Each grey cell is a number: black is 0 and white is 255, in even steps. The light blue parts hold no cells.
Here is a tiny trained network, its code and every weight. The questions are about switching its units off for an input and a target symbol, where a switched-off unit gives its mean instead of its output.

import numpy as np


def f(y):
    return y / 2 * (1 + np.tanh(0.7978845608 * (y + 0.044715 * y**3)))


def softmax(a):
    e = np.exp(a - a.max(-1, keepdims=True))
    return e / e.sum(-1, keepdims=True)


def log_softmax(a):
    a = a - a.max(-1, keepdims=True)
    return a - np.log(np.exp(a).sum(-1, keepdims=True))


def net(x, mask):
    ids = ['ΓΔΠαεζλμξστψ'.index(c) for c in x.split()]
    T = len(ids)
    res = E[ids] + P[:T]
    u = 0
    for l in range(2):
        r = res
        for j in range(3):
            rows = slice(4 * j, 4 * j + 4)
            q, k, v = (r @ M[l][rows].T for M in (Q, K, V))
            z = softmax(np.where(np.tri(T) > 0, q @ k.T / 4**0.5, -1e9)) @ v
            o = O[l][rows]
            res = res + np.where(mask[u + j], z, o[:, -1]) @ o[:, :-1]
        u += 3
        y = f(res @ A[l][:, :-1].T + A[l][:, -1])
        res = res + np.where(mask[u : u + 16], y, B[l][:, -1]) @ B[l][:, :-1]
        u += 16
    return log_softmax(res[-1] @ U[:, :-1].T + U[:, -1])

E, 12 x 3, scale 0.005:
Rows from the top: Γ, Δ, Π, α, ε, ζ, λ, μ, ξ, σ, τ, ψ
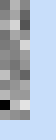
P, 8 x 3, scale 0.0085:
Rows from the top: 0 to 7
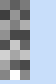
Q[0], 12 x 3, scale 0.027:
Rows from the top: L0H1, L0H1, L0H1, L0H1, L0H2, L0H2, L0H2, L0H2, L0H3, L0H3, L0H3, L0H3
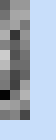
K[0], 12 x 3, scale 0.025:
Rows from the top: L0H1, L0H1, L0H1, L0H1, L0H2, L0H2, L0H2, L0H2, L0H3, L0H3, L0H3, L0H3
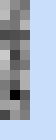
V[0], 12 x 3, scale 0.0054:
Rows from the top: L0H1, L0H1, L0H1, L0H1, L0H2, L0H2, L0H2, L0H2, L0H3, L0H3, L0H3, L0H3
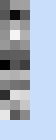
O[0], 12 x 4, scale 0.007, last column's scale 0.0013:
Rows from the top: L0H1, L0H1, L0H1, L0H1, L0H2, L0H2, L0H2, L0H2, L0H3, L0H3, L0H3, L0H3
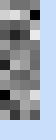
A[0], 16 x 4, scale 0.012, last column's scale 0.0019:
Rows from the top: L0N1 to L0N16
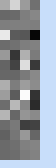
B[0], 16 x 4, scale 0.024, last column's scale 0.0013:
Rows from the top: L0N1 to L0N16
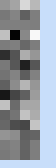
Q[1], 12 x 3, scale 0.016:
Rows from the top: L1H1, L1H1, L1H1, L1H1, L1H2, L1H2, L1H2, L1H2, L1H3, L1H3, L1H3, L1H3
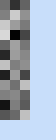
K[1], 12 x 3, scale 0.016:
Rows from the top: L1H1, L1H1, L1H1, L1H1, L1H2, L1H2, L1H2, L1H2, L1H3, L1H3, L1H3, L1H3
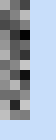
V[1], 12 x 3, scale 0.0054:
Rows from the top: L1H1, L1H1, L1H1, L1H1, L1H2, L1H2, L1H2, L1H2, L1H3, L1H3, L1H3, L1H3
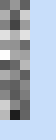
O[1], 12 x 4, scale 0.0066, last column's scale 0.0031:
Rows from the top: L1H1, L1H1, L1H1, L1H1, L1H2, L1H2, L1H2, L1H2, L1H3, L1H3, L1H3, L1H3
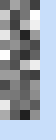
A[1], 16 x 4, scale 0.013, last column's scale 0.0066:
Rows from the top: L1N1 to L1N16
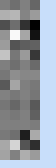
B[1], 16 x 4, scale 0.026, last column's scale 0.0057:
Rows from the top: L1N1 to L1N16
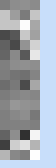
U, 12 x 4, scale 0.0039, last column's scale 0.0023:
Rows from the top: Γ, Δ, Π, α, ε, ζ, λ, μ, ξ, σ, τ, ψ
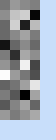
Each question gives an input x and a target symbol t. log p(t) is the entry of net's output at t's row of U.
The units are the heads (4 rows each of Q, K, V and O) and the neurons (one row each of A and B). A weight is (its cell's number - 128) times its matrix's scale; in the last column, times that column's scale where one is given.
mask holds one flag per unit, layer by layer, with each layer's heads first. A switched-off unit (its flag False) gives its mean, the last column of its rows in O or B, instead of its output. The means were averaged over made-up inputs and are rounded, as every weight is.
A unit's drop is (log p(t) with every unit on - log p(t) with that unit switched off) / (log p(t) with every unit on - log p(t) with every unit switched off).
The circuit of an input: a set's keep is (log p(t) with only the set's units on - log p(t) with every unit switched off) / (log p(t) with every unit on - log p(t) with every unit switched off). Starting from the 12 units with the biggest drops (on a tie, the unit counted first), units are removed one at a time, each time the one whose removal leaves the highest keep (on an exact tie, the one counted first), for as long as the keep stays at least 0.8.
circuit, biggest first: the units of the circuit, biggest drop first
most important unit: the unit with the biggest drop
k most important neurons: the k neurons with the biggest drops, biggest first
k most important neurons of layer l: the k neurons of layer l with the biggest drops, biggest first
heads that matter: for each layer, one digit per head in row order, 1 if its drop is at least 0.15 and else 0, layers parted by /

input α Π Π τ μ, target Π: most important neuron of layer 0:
[L0N13]
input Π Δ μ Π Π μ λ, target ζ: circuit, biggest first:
[L0H2, L0N4, L1N5]
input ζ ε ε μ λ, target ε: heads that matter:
001 / 101
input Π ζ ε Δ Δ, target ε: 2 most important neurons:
[L0N10, L0N6]
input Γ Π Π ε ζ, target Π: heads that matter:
100 / 000
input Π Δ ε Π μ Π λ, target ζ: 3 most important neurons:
[L0N4, L0N7, L1N5]
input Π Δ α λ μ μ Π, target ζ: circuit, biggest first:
[L0N4, L0H2, L1N5]
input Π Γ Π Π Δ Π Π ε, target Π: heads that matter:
100 / 010
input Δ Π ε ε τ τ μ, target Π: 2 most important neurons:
[L1N14, L1N9]
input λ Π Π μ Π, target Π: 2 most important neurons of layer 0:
[L0N4, L0N13]
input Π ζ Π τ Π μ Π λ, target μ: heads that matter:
010 / 101
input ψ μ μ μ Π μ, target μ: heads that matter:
101 / 101
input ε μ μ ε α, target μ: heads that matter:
110 / 100
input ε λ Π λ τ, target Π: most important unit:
L0H1
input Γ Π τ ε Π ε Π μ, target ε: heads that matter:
101 / 101
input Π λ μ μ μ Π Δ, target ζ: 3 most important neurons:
[L0N4, L1N5, L1N14]
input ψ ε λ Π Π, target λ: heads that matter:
100 / 001
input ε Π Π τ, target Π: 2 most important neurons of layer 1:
[L1N14, L1N9]
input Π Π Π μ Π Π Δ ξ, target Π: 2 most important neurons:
[L1N14, L0N4]
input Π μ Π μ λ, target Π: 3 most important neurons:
[L1N14, L0N4, L1N15]
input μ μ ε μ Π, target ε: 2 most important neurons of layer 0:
[L0N10, L0N11]
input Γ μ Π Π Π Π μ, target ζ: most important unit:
L0N4
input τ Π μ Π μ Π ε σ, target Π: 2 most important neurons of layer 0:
[L0N4, L0N1]
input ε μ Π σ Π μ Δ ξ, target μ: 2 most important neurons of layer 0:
[L0N10, L0N11]
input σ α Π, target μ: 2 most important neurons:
[L1N16, L0N13]
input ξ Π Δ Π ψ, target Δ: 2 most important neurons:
[L0N4, L1N15]
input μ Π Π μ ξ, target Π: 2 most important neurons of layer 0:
[L0N4, L0N1]
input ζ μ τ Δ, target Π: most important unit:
L0H3
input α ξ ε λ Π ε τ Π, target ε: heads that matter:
101 / 101
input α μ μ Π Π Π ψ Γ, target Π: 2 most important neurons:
[L1N14, L0N4]
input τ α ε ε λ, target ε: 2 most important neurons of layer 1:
[L1N4, L1N9]
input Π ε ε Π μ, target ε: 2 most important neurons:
[L0N10, L0N6]
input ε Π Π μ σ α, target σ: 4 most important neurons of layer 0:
[L0N10, L0N4, L0N7, L0N13]
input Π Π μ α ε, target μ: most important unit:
L0N12
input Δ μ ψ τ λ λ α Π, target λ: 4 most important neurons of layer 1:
[L1N4, L1N14, L1N6, L1N16]
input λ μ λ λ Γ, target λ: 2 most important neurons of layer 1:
[L1N4, L1N14]
